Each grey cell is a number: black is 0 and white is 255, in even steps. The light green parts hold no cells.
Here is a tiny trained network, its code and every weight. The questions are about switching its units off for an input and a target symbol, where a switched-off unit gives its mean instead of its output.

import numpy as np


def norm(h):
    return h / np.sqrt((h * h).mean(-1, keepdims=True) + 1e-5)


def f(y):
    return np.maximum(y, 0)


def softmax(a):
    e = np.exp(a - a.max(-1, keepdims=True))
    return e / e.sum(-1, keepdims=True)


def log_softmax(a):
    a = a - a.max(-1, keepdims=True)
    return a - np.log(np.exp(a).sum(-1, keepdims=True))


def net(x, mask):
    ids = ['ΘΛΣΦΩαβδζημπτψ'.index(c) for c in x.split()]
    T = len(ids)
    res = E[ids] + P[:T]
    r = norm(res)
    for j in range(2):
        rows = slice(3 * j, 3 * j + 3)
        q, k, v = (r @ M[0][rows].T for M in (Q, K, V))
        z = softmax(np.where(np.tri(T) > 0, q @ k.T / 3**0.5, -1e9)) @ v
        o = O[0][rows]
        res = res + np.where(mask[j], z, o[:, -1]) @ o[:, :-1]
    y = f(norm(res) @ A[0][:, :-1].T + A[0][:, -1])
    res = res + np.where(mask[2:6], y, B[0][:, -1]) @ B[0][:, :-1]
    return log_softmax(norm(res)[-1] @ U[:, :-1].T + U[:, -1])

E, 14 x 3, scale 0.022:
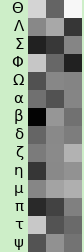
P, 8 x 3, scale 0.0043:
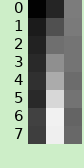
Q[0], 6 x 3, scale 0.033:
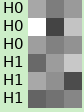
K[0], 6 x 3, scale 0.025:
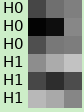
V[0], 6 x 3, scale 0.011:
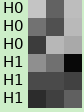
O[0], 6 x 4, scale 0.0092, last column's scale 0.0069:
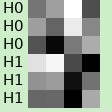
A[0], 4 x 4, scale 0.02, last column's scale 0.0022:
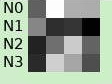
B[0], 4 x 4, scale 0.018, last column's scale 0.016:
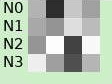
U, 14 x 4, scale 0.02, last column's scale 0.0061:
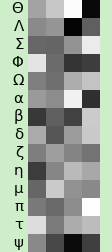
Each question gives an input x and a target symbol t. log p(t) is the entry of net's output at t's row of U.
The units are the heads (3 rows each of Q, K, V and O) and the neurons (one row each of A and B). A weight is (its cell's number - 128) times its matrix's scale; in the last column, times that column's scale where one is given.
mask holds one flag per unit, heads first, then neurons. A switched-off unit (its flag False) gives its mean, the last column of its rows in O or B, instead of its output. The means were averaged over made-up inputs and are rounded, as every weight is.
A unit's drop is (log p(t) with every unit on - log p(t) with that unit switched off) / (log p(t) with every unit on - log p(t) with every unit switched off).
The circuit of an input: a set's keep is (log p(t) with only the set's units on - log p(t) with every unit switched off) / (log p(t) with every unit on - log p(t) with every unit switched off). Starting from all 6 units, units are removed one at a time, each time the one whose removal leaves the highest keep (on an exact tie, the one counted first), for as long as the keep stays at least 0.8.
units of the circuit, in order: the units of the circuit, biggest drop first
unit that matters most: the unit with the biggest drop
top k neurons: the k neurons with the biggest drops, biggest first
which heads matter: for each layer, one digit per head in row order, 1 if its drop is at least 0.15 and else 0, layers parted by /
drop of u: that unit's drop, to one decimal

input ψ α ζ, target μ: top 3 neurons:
(N2, N3, N1)
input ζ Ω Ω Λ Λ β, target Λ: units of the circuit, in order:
(H0)
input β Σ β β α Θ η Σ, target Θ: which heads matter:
11
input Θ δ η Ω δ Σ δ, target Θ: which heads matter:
11
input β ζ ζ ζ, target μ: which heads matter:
11
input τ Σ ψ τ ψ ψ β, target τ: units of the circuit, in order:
(H0, N0, N3)
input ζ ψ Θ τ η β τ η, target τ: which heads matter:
10
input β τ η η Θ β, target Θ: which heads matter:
11
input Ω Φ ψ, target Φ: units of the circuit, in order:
(N2, H1)
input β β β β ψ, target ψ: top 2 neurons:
(N2, N3)
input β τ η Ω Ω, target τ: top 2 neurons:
(N0, N3)
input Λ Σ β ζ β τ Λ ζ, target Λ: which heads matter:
10
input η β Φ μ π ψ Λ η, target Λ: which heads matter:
10
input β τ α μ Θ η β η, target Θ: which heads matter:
11
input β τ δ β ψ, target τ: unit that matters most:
H0
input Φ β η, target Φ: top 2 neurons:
(N2, N0)
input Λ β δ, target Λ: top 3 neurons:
(N3, N0, N2)
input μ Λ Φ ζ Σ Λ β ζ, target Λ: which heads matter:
11
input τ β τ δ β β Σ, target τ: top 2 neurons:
(N0, N3)
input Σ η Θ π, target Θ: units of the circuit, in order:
(H0)
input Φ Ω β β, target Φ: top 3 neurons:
(N0, N2, N3)
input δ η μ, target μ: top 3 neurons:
(N2, N1, N0)
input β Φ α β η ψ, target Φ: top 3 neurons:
(N0, N2, N1)
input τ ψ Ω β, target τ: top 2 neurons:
(N0, N2)
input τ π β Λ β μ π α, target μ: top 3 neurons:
(N2, N3, N1)
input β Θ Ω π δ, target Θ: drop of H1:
0.7
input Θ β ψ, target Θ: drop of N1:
-0.1
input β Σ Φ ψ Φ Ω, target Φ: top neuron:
(N0)
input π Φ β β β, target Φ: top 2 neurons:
(N0, N2)
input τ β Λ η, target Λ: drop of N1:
0.0
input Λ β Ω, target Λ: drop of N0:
0.1
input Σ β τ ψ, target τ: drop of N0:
0.4
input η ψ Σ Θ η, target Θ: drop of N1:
-0.1
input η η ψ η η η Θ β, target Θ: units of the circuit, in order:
(H1)
